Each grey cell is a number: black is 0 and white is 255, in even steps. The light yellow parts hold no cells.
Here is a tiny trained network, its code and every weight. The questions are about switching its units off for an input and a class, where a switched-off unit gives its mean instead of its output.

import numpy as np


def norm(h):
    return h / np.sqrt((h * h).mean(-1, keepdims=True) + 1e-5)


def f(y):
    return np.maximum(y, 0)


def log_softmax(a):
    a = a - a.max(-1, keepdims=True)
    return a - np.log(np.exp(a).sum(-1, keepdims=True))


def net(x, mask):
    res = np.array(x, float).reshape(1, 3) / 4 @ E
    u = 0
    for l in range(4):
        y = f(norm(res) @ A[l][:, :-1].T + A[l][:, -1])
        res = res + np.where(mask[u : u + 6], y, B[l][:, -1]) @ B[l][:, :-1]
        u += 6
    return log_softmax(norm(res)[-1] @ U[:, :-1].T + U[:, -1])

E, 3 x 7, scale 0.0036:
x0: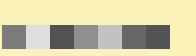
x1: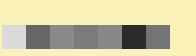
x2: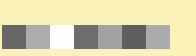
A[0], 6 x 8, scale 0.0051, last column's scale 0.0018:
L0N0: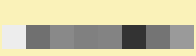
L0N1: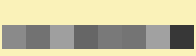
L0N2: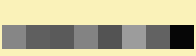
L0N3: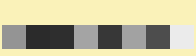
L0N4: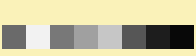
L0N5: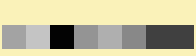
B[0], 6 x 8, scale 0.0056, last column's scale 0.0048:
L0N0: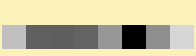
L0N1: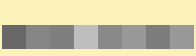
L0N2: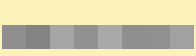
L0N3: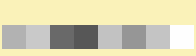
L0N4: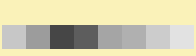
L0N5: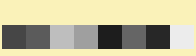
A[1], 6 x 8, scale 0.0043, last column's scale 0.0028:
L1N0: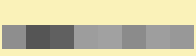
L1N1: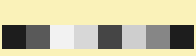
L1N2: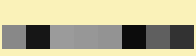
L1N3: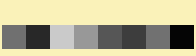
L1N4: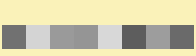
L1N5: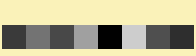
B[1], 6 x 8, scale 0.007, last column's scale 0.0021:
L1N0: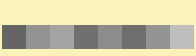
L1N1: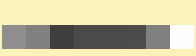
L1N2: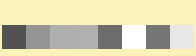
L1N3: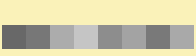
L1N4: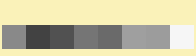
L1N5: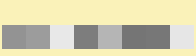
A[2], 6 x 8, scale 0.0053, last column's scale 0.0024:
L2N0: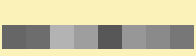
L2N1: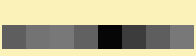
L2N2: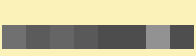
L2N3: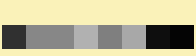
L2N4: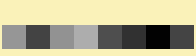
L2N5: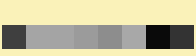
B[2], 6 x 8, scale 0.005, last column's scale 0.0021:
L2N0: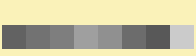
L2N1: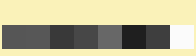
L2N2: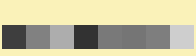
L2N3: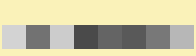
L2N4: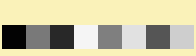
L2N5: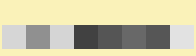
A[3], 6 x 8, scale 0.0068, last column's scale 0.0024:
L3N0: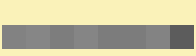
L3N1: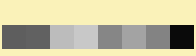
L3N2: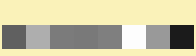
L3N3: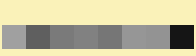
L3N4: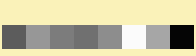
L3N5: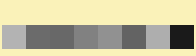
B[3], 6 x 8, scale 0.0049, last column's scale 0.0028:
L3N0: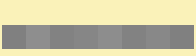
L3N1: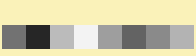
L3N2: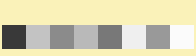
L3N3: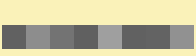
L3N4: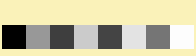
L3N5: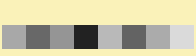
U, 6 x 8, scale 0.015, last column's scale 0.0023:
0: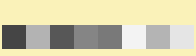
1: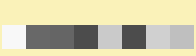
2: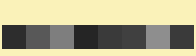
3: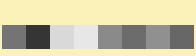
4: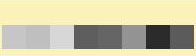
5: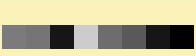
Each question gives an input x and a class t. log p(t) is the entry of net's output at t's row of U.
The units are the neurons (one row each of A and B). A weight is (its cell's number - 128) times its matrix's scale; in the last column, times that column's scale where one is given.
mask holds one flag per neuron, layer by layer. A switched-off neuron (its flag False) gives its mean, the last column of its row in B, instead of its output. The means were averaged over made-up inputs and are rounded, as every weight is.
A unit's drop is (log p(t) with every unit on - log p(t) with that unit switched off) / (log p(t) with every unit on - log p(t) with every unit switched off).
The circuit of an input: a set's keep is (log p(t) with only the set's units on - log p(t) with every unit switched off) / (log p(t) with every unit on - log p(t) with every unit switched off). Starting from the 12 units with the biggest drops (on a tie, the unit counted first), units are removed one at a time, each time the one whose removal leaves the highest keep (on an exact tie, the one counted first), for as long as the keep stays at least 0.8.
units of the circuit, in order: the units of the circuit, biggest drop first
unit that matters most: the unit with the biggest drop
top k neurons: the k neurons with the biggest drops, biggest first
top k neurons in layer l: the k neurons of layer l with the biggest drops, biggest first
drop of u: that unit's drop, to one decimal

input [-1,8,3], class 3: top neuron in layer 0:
L0N3
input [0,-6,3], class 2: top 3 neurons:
L0N3, L0N4, L1N1
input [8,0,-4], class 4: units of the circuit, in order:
L0N5, L2N5
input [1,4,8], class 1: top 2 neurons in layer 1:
L1N4, L1N5
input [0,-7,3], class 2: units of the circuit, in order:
L0N3, L1N1
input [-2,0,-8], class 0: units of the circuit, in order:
L0N3, L0N0
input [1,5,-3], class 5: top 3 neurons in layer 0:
L0N5, L0N4, L0N0
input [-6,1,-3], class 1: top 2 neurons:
L1N2, L2N4
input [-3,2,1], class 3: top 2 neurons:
L0N4, L0N3
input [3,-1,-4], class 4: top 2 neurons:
L0N5, L0N0
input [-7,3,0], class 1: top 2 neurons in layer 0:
L0N5, L0N3
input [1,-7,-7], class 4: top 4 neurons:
L0N5, L0N4, L1N5, L2N5
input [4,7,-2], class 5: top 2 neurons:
L0N5, L2N4
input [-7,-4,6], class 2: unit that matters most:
L1N1
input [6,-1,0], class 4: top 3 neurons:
L0N5, L0N3, L0N0
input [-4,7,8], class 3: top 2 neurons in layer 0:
L0N3, L0N4
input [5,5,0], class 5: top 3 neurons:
L0N5, L0N3, L2N4
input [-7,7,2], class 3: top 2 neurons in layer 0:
L0N4, L0N3
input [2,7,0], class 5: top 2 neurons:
L0N3, L2N4
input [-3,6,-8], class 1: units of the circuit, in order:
L0N3
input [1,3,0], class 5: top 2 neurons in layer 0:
L0N3, L0N0
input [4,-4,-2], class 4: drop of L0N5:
1.2
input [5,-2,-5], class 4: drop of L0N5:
1.3
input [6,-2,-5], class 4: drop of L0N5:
1.3
